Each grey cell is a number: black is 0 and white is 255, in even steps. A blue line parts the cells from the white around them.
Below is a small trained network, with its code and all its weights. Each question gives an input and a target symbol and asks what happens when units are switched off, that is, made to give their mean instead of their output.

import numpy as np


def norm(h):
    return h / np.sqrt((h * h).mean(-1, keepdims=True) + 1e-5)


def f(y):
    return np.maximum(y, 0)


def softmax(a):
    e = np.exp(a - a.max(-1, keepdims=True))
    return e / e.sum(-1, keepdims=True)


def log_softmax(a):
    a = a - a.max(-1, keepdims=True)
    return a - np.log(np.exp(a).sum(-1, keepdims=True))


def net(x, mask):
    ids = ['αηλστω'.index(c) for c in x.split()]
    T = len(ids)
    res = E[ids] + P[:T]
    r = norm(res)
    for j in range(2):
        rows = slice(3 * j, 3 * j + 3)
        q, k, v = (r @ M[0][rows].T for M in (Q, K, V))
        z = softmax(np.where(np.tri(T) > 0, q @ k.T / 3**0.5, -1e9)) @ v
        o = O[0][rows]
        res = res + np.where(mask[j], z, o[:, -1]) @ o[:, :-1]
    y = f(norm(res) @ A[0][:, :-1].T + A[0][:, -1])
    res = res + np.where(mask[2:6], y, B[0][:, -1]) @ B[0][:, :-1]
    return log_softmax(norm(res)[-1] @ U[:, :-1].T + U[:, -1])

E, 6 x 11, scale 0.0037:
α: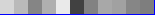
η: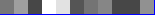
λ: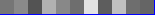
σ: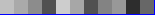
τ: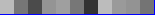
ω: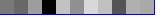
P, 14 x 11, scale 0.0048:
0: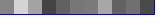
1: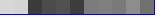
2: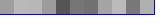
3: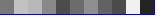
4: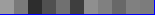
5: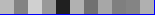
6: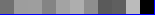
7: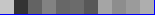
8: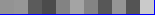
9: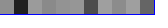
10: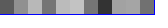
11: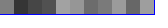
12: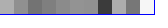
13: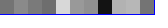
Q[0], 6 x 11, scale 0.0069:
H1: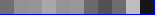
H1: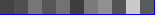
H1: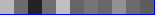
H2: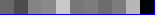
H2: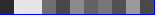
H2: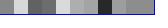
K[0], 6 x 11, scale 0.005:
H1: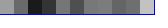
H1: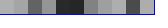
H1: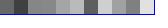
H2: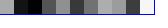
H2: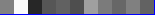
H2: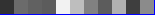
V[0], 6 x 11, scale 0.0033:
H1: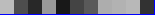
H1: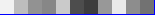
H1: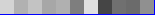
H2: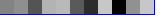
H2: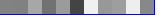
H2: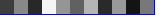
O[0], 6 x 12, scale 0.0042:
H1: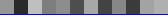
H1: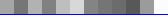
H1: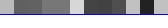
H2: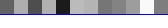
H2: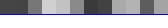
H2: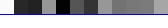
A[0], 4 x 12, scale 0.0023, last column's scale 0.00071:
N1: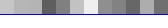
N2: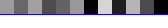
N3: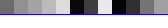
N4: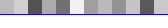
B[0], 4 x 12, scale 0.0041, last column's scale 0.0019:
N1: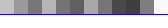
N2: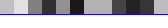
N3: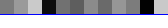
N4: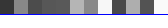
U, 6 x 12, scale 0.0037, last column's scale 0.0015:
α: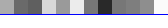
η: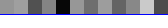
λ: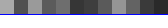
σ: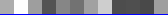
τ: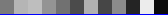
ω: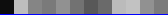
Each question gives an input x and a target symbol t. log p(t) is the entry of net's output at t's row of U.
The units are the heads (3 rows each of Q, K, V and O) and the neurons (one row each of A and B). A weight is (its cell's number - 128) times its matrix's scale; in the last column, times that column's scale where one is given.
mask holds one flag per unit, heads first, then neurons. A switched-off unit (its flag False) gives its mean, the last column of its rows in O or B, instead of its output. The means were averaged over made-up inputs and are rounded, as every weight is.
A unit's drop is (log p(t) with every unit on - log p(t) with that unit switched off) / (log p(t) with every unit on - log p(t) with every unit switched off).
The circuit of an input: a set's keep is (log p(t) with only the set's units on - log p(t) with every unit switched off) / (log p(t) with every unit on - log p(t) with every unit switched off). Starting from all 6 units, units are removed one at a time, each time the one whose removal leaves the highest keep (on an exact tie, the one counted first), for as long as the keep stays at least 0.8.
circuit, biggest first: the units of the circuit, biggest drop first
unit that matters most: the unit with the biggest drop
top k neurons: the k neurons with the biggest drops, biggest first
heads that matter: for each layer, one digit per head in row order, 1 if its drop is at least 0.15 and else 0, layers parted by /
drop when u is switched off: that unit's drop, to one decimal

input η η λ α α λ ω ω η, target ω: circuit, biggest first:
(H2, H1)
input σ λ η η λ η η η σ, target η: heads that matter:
11
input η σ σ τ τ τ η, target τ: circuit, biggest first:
(H1, H2)
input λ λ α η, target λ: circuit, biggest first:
(H2, N3)
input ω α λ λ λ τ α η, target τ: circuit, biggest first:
(H2, H1)
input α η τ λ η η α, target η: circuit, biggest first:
(H2)
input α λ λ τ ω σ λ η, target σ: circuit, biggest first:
(H2, N3)
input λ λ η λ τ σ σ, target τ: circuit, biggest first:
(H1, H2)
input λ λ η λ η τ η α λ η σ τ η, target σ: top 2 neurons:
(N3, N4)
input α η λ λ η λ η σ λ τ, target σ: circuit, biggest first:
(H2, N2)
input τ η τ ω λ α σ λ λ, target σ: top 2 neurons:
(N4, N1)
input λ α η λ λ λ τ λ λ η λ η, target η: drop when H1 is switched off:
0.1
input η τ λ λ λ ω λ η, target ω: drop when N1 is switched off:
0.1
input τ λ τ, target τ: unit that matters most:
H1
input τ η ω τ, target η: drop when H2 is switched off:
1.3
